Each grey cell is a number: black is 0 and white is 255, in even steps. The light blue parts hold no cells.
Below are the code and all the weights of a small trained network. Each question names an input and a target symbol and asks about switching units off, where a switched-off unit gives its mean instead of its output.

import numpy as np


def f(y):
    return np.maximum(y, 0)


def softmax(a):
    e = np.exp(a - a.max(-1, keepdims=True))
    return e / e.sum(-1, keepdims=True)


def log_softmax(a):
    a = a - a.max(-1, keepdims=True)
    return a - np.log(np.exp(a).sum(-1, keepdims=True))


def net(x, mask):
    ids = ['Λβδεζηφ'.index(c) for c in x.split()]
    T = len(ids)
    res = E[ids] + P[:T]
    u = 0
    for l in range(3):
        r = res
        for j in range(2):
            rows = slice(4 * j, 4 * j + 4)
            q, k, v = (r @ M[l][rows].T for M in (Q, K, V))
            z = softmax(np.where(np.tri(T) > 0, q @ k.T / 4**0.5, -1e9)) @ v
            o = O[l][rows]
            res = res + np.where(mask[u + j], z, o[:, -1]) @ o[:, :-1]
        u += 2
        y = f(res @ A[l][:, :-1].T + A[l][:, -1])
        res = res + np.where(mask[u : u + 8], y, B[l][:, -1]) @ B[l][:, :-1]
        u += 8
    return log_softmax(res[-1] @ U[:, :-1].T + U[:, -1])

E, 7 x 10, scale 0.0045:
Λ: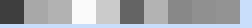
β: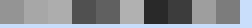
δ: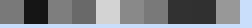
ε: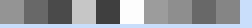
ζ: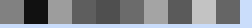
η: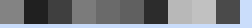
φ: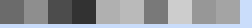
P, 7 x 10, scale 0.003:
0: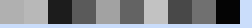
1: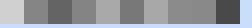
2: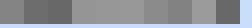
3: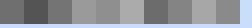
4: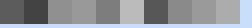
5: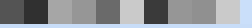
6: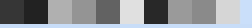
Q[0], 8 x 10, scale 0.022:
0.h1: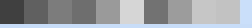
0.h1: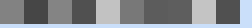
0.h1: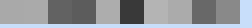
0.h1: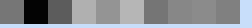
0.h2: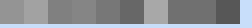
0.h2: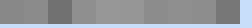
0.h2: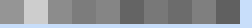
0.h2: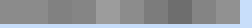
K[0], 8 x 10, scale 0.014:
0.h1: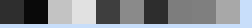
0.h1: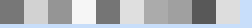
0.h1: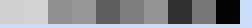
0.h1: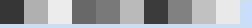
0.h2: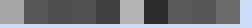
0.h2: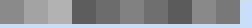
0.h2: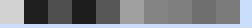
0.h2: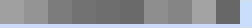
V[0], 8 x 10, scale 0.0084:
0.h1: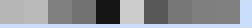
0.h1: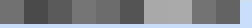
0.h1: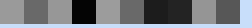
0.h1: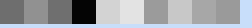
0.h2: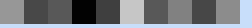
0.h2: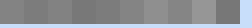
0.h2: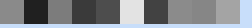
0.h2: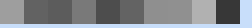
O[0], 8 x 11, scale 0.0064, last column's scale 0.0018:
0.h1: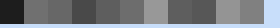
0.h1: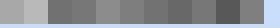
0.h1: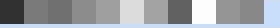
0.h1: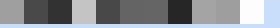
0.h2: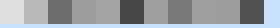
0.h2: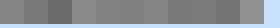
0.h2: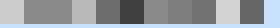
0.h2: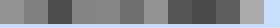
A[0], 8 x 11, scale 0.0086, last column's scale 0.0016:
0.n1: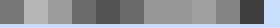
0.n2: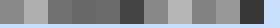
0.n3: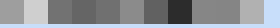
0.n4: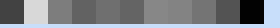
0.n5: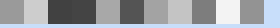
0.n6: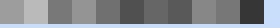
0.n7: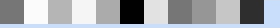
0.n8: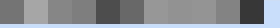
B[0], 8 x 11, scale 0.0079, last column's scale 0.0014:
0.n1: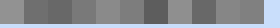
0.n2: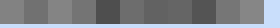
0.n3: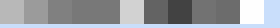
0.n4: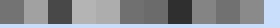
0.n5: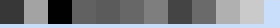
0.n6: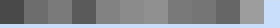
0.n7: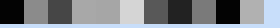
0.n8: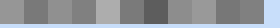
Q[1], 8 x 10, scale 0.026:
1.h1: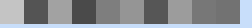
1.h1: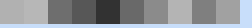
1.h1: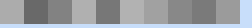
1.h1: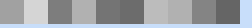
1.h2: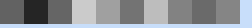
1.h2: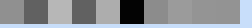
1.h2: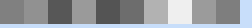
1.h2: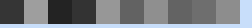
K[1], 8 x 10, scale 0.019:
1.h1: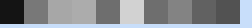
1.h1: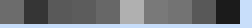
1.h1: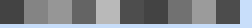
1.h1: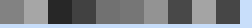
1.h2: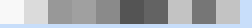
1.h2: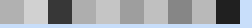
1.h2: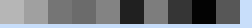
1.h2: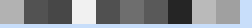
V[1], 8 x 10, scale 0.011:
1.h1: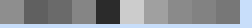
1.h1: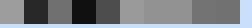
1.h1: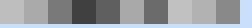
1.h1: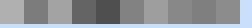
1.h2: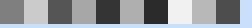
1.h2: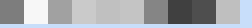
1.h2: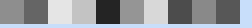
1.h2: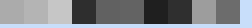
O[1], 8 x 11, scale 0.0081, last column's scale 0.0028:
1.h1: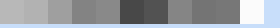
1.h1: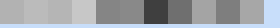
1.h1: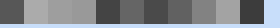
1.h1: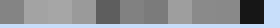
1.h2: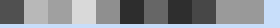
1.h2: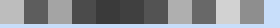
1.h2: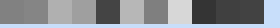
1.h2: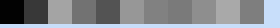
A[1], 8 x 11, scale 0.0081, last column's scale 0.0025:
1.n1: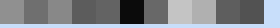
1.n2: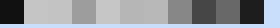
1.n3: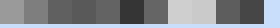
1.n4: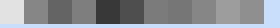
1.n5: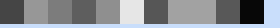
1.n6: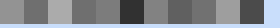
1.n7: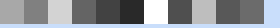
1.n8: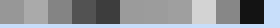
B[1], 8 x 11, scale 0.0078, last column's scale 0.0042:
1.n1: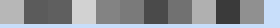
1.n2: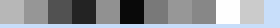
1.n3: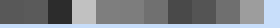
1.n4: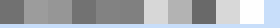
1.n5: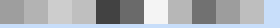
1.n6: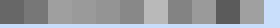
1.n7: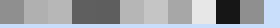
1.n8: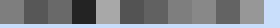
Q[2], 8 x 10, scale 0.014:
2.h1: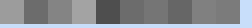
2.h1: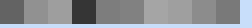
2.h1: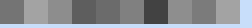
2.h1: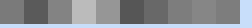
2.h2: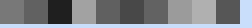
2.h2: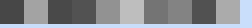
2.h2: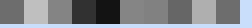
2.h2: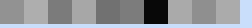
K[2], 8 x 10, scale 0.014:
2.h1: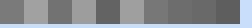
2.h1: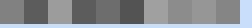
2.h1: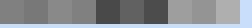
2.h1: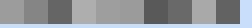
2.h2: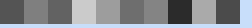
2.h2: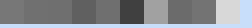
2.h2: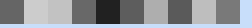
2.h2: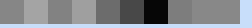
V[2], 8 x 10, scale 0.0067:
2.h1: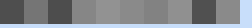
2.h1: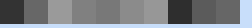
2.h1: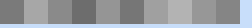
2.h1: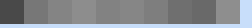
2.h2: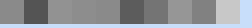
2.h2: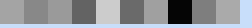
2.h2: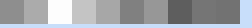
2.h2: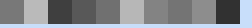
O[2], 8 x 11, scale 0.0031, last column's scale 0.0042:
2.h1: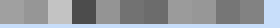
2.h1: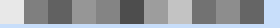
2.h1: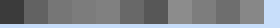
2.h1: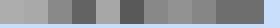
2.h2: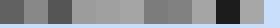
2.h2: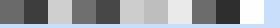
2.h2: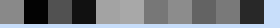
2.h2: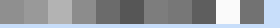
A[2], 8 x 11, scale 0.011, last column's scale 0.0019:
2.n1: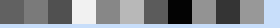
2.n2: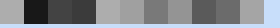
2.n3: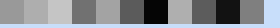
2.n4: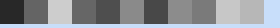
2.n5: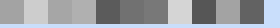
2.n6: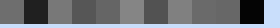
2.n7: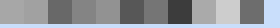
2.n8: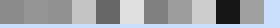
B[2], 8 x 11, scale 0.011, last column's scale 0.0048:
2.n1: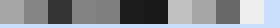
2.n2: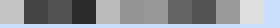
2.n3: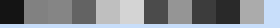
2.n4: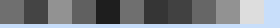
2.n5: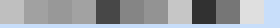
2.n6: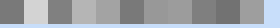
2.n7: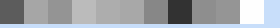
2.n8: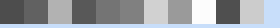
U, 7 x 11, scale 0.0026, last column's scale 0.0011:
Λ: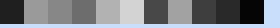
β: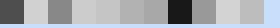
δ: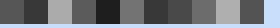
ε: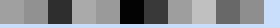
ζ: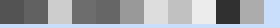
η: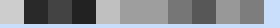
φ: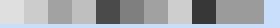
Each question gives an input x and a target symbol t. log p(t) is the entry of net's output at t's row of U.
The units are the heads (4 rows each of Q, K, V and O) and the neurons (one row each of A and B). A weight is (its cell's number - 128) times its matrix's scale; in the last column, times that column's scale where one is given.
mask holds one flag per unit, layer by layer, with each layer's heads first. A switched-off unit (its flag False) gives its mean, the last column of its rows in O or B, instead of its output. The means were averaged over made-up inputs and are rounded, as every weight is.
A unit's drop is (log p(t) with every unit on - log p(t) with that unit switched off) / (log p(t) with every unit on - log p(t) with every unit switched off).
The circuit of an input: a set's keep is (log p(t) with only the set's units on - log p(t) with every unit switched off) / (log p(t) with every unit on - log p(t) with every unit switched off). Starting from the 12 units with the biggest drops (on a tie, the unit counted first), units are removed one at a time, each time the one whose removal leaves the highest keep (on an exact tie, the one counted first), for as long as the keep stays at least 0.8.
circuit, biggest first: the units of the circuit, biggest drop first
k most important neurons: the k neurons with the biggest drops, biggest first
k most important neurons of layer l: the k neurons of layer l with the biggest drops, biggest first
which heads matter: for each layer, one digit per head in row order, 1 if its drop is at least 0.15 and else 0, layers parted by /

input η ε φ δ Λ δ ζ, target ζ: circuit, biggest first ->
(0.h2; 2.n8; 1.h2)
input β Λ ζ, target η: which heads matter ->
10 / 10 / 00
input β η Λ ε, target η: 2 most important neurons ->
(2.n2; 0.n7)
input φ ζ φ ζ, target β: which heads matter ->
11 / 01 / 01
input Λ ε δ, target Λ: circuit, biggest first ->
(2.n3; 1.h1; 0.h2; 1.h2)
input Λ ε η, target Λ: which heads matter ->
01 / 11 / 00
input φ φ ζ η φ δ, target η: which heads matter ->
01 / 10 / 01
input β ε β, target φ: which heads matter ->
11 / 01 / 00
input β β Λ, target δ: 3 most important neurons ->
(0.n7; 2.n4; 0.n3)
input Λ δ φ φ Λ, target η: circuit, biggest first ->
(0.h2; 1.h1; 2.n2)
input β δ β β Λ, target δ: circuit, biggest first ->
(1.h2; 2.n4; 0.h2)
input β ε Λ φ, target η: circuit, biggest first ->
(0.h1; 1.h1; 2.n2; 0.n7)
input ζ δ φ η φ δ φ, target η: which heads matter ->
01 / 01 / 00
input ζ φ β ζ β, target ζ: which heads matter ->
01 / 01 / 00
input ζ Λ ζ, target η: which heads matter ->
10 / 10 / 00
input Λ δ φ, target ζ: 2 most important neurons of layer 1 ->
(1.n2; 1.n5)
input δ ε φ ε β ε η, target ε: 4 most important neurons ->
(1.n1; 1.n3; 2.n1; 0.n3)
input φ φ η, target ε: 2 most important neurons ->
(2.n1; 1.n2)
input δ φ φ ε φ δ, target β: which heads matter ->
11 / 01 / 00
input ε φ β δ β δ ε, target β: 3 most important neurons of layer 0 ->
(0.n5; 0.n3; 0.n7)
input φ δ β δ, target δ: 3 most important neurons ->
(2.n4; 0.n3; 0.n5)
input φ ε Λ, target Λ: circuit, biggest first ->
(2.n3; 0.n7; 1.h2; 0.h1)
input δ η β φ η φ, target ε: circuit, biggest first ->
(1.h2; 2.n1; 0.h1)
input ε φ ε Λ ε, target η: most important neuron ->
(0.n7)
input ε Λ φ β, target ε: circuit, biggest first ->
(0.h2; 2.n1; 1.h2; 0.n3)
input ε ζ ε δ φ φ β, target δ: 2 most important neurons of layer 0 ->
(0.n6; 0.n3)
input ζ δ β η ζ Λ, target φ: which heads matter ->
01 / 01 / 00
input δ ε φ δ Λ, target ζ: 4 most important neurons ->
(0.n7; 2.n8; 0.n5; 1.n5)
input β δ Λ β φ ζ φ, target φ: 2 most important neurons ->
(1.n2; 1.n5)
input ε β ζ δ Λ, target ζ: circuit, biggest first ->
(1.h2; 0.n7; 2.n8)
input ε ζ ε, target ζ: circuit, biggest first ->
(1.h2; 2.n8)
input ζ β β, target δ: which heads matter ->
00 / 01 / 00
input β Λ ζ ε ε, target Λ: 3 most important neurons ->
(0.n7; 2.n3; 1.n4)
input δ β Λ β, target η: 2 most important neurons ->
(0.n7; 2.n2)
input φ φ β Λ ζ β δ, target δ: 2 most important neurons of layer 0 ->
(0.n7; 0.n3)
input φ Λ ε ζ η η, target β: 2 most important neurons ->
(1.n2; 2.n7)
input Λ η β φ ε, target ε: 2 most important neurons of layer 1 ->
(1.n4; 1.n5)
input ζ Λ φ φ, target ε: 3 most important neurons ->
(2.n1; 0.n7; 1.n4)
